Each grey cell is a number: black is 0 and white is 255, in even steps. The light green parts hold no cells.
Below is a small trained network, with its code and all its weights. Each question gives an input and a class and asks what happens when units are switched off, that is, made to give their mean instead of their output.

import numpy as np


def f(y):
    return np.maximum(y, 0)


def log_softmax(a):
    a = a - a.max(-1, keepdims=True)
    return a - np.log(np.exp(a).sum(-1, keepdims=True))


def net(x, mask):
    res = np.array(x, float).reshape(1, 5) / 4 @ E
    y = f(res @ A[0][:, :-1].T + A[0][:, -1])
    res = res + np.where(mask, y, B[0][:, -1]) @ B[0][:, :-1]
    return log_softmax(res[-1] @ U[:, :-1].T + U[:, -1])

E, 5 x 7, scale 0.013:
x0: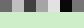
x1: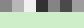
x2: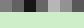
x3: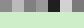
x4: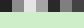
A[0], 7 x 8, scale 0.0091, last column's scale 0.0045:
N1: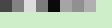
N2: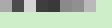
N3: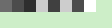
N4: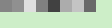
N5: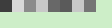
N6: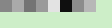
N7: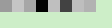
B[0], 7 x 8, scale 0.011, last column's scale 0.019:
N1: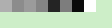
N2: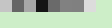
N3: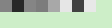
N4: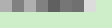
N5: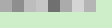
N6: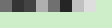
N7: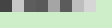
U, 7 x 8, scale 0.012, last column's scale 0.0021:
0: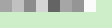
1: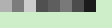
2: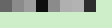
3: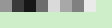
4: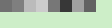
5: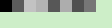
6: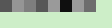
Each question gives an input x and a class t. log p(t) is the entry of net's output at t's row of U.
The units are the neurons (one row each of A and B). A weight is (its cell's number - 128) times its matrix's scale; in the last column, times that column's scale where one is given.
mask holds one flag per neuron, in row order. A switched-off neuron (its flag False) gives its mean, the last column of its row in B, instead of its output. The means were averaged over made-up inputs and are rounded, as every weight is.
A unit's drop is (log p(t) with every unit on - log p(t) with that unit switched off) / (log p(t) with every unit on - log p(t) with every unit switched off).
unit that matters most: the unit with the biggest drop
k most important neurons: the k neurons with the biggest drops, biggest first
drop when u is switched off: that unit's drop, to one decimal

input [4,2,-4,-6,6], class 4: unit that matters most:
N5
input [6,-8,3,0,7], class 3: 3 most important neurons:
(N1 N3 N4)
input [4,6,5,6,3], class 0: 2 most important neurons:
(N5 N2)
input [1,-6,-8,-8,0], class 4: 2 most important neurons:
(N3 N7)
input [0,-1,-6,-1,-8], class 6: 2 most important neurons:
(N3 N7)
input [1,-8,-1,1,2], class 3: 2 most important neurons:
(N1 N3)
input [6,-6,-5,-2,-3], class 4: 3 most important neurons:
(N3 N6 N2)
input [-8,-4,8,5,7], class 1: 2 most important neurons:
(N1 N2)
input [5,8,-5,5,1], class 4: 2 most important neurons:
(N5 N7)
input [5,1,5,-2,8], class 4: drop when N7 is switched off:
0.2
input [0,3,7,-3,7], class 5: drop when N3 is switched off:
-0.1
